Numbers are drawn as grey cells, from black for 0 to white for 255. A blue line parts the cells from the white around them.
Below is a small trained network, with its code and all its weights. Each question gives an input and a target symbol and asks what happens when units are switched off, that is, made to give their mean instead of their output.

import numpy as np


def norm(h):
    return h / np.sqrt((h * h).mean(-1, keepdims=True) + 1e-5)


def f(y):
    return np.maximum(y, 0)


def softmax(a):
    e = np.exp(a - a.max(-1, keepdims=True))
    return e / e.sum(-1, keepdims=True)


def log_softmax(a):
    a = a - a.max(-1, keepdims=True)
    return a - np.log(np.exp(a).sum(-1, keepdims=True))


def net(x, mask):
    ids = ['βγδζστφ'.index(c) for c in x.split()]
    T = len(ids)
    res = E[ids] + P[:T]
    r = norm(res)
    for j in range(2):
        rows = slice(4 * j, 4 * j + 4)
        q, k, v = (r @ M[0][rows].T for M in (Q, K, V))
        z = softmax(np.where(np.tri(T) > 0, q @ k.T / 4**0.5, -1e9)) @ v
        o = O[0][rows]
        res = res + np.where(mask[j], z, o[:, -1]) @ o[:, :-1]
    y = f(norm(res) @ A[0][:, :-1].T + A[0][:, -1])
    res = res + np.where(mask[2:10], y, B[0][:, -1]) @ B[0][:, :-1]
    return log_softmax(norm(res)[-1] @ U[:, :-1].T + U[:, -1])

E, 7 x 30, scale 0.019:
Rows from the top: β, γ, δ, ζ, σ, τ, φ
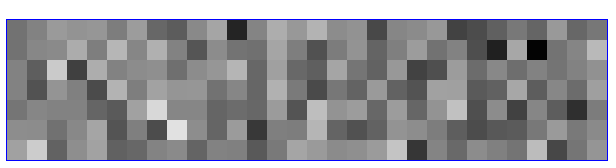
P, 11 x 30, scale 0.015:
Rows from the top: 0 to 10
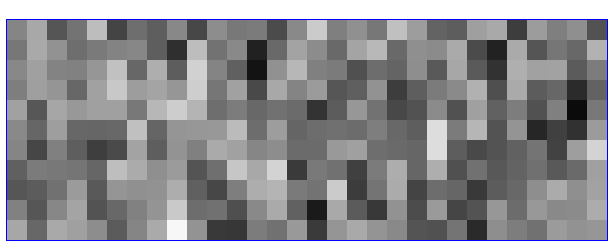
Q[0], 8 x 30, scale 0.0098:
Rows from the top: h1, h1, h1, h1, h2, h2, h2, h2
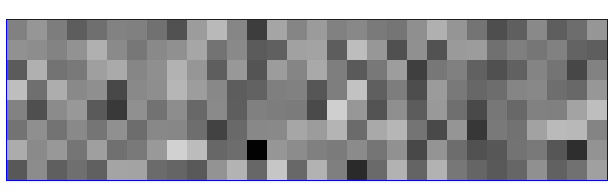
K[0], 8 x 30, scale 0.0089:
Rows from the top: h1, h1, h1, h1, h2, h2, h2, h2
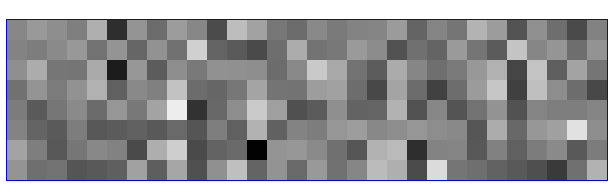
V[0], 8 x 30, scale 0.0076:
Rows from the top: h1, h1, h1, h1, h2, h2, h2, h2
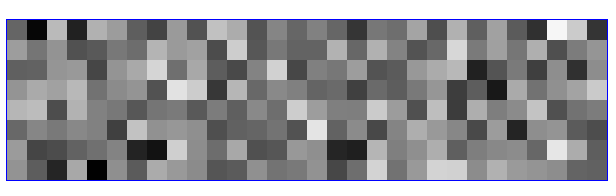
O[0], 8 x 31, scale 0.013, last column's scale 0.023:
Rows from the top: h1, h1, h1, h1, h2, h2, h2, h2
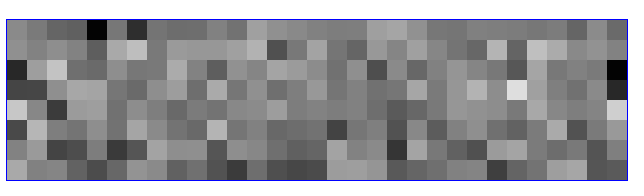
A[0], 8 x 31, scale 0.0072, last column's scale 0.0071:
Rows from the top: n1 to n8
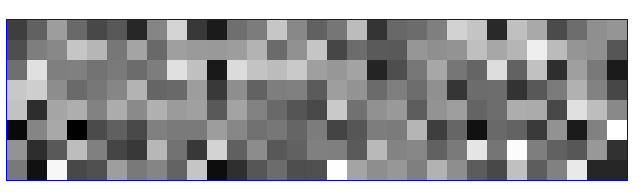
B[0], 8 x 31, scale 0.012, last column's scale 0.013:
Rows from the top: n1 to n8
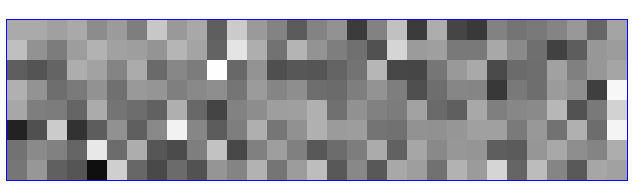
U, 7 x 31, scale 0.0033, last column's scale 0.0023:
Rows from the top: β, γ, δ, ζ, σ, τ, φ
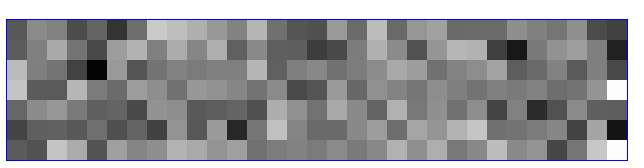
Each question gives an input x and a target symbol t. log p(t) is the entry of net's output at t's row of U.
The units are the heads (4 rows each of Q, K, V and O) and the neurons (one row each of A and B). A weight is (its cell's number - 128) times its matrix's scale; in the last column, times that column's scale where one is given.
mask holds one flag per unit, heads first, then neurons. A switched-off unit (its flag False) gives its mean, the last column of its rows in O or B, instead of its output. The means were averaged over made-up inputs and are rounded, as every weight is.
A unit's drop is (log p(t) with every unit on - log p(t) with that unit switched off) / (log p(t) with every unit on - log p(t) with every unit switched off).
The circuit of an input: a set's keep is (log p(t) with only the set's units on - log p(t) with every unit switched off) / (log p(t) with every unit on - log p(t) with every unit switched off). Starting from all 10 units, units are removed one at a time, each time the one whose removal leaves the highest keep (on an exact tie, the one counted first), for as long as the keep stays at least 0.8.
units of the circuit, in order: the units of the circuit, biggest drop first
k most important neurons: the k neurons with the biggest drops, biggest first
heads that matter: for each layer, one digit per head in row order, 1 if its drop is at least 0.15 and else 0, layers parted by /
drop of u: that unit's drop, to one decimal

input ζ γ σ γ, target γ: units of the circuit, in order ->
(h1)
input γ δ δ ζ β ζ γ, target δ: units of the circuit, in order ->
(h2; n8)
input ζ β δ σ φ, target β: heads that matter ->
01
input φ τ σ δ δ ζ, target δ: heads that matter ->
01
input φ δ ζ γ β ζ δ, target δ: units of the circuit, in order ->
(h2; n8)
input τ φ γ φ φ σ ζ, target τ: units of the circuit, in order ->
(h1; n7)
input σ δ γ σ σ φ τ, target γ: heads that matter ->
10
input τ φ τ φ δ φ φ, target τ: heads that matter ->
10
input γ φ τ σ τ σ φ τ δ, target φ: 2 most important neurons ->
(n2; n4)
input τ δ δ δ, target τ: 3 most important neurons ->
(n7; n1; n2)
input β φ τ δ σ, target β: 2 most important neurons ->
(n6; n1)
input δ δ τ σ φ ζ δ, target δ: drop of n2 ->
0.0
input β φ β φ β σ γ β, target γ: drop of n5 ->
0.1
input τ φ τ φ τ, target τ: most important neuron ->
(n7)
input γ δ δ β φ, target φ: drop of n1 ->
0.0
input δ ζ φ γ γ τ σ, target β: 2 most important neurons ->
(n6; n8)
